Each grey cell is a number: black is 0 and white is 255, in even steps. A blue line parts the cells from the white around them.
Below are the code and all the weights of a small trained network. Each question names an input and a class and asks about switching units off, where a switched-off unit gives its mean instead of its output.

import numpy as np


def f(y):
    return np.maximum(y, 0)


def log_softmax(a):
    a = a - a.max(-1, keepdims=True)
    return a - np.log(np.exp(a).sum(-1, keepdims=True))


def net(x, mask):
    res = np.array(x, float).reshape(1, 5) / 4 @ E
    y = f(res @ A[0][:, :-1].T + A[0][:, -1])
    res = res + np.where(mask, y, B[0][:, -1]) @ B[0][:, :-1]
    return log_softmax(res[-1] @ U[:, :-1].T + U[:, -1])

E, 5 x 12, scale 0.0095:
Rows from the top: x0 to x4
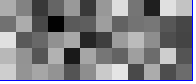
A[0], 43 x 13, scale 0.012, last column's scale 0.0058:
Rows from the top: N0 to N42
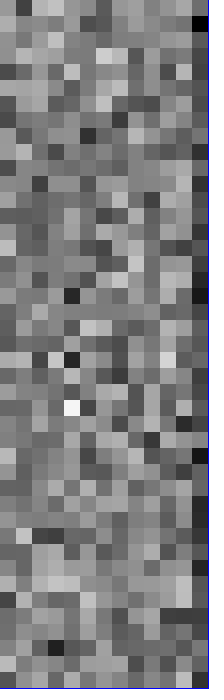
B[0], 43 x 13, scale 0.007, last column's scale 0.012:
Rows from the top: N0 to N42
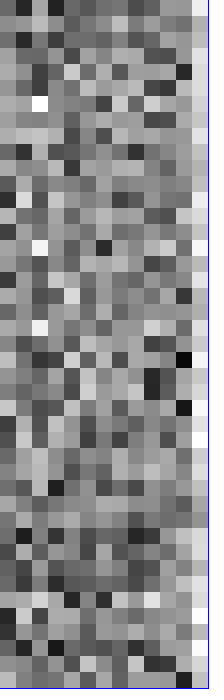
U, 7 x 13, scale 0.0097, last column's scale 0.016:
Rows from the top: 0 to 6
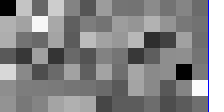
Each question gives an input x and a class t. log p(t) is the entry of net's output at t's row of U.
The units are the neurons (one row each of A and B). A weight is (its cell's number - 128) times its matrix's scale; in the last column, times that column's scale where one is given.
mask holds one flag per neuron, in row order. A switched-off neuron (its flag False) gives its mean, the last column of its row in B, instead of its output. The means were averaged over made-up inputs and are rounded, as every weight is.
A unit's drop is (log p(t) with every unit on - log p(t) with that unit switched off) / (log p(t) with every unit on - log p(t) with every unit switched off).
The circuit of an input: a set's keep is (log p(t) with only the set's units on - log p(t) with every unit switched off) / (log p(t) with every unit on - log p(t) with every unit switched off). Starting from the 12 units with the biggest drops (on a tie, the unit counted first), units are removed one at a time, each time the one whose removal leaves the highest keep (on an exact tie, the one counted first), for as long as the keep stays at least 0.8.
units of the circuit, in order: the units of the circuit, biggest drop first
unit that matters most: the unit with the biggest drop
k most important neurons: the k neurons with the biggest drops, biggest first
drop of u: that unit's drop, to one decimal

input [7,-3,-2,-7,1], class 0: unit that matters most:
N27
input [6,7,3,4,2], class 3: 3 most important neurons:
[N40; N33; N9]
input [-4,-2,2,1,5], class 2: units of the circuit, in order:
[N5; N41]
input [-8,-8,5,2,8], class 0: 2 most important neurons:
[N38; N34]
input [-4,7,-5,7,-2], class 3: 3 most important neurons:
[N40; N33; N25]
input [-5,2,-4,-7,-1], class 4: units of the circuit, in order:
[N25; N4]
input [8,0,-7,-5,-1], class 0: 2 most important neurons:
[N27; N12]
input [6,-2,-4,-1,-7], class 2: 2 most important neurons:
[N23; N13]
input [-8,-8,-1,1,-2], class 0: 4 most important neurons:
[N38; N34; N26; N40]
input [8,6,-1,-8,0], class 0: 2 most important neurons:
[N27; N12]
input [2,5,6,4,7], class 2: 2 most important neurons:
[N5; N24]
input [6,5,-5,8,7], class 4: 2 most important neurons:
[N22; N18]
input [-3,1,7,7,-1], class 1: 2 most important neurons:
[N15; N8]
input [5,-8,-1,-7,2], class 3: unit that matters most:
N36
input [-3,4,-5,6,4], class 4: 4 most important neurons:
[N22; N18; N15; N8]
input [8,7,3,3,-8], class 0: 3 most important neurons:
[N12; N27; N17]
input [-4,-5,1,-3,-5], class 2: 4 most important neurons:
[N40; N13; N23; N33]
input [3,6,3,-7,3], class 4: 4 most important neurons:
[N25; N4; N0; N36]
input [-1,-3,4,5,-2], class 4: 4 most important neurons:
[N22; N18; N37; N6]
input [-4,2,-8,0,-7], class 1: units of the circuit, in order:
[N37]
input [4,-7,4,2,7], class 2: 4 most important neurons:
[N5; N41; N40; N3]
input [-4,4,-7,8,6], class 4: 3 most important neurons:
[N22; N18; N15]
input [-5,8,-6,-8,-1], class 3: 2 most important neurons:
[N40; N33]
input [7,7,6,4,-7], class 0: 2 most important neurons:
[N12; N27]
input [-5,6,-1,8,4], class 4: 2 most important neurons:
[N22; N18]
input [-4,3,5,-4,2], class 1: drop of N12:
0.2
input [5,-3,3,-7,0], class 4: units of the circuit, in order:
[N25]
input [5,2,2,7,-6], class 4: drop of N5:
0.1
